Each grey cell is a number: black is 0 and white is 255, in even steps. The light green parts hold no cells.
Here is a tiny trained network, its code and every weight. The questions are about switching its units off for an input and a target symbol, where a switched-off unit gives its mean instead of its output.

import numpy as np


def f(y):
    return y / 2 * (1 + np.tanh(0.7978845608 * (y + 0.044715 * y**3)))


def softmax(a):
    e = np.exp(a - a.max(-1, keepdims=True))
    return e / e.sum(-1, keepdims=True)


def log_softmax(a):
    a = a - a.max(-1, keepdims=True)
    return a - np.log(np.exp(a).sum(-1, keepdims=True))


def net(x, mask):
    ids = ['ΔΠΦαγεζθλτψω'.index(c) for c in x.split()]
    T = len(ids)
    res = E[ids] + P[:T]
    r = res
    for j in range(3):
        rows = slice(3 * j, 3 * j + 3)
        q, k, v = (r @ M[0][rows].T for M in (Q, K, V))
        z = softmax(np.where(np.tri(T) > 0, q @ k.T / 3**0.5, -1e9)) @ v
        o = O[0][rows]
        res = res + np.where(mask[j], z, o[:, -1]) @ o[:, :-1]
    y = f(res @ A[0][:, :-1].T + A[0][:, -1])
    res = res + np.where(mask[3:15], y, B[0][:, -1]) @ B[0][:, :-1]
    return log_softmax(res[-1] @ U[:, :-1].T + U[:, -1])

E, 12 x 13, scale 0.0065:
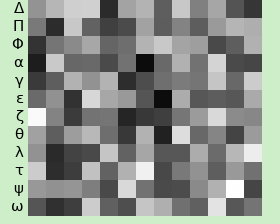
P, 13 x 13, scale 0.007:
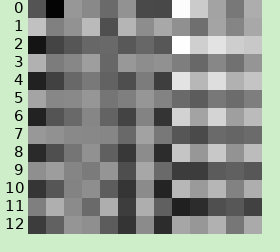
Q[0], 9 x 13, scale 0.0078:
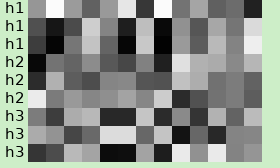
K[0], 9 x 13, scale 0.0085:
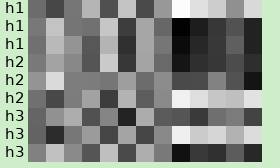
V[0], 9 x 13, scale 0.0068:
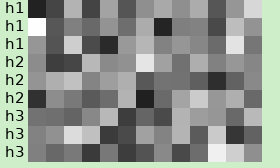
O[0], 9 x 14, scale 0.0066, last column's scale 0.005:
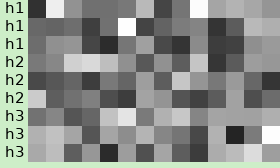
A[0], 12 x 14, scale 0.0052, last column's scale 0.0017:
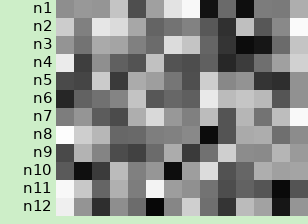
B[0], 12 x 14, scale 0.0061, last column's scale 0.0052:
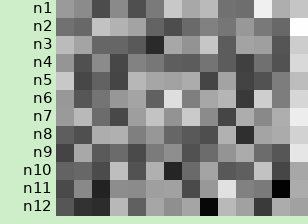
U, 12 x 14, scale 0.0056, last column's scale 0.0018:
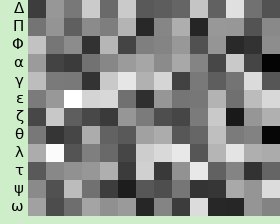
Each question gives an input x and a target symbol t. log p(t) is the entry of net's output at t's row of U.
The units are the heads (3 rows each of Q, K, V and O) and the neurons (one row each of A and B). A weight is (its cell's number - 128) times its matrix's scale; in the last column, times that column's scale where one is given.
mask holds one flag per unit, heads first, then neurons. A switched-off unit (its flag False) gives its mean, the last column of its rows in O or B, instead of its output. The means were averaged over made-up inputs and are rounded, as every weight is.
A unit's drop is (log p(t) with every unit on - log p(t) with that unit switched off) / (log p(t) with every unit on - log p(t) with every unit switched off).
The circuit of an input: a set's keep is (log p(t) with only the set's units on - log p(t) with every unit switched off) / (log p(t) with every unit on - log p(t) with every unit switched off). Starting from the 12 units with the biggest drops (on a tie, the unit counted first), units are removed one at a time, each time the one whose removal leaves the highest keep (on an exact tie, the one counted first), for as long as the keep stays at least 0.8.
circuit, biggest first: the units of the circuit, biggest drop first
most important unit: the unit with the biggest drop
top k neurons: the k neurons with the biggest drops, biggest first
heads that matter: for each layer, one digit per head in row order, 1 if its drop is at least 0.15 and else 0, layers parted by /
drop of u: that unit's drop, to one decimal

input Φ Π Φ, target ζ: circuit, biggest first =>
h1, n9, h3, n6
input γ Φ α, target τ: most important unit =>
h3
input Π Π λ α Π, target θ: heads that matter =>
110
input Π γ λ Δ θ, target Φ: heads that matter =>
101
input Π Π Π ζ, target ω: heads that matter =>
010
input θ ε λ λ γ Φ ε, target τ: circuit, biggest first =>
h3, h1, n6
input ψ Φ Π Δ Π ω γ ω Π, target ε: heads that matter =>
110
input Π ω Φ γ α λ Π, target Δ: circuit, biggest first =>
h3, n10, h1
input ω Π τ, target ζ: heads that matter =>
100
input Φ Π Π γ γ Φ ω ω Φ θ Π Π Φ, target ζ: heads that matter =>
110
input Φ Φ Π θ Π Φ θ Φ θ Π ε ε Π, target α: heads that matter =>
111
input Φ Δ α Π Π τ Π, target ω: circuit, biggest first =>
h1, h2, h3, n5
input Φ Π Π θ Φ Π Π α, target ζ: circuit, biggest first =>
h1, n9, n6
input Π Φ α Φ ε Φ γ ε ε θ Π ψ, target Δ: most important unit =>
n8
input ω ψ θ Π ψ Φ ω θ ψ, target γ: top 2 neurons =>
n5, n7
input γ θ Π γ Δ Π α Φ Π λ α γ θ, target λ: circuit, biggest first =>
h1, h2, h3, n7
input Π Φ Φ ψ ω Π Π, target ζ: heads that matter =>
100
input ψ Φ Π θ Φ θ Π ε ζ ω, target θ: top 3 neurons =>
n12, n3, n1
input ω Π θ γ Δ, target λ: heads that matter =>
111
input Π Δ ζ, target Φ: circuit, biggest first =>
h3, h1
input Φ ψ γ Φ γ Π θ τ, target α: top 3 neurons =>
n11, n1, n4
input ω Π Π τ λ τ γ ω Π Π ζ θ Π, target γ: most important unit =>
h2
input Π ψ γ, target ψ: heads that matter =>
101
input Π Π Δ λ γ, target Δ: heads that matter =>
001
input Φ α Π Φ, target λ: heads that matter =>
000
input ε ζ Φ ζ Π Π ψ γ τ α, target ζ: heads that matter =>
110
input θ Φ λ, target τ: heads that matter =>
101
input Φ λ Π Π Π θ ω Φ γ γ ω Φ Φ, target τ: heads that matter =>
111
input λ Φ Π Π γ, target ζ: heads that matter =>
100
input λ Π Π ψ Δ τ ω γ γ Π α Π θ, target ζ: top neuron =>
n9
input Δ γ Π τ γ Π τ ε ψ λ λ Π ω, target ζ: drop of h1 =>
0.4
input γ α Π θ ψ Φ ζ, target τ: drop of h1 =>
0.2
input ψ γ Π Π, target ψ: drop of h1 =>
0.2
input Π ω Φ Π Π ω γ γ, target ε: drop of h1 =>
0.2
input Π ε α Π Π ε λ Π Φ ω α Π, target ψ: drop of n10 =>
0.0
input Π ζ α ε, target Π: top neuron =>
n10
